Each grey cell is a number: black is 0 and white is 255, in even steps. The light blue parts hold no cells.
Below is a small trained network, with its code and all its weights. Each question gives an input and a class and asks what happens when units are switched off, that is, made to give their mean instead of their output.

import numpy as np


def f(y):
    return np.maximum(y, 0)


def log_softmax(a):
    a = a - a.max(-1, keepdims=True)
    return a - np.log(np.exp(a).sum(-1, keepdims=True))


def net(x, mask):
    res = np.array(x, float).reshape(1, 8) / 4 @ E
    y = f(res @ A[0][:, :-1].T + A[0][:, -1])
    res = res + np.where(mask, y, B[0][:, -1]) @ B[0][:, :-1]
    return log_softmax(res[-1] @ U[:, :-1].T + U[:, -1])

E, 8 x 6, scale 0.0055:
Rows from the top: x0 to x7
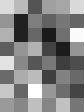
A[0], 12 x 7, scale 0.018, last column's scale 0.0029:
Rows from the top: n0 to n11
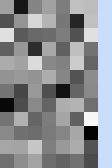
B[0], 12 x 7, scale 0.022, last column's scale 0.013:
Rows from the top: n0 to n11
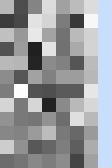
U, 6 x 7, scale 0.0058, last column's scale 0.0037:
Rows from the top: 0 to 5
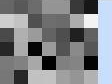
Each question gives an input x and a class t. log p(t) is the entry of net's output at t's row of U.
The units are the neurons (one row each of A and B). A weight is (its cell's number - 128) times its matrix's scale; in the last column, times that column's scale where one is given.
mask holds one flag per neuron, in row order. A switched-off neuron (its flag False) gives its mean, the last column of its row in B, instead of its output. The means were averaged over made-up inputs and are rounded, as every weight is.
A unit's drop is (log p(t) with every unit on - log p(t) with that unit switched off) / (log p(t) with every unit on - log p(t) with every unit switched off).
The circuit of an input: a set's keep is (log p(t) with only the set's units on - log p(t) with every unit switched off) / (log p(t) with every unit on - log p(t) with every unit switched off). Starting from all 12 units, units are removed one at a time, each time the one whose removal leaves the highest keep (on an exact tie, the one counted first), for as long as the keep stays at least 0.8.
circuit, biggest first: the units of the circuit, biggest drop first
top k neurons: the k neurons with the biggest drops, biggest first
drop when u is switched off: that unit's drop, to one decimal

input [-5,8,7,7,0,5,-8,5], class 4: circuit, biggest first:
(n7)
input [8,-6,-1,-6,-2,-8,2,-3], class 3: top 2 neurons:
(n3, n7)
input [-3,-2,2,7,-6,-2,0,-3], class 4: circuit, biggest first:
(n7, n0)
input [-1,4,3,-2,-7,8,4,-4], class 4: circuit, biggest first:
(n7, n3)
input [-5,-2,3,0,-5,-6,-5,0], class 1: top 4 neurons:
(n1, n7, n3, n5)
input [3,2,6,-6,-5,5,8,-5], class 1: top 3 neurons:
(n1, n4, n10)
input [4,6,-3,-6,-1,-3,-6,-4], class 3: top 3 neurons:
(n3, n1, n7)
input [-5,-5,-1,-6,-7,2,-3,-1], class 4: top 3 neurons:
(n7, n0, n2)
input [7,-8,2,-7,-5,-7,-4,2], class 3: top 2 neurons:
(n3, n2)
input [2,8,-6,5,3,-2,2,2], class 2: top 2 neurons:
(n0, n6)
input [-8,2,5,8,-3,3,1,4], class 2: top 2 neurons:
(n6, n11)
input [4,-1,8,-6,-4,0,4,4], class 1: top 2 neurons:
(n1, n4)
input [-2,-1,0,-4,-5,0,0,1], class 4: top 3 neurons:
(n0, n7, n3)
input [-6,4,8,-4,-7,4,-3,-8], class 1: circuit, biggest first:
(n1)
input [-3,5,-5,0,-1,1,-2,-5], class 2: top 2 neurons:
(n0, n2)
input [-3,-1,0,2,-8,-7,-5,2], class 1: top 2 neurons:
(n1, n7)
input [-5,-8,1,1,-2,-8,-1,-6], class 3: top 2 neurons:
(n3, n2)
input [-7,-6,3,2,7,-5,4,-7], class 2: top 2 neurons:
(n7, n8)
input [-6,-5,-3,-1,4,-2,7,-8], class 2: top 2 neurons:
(n6, n0)
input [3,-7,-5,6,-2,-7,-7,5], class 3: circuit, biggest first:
(n3)
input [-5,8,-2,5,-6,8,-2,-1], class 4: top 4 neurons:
(n7, n3, n4, n9)
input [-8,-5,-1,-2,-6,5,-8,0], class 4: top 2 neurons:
(n7, n0)
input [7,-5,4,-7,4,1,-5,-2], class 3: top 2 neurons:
(n3, n7)
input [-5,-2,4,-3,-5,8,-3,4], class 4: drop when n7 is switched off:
0.1
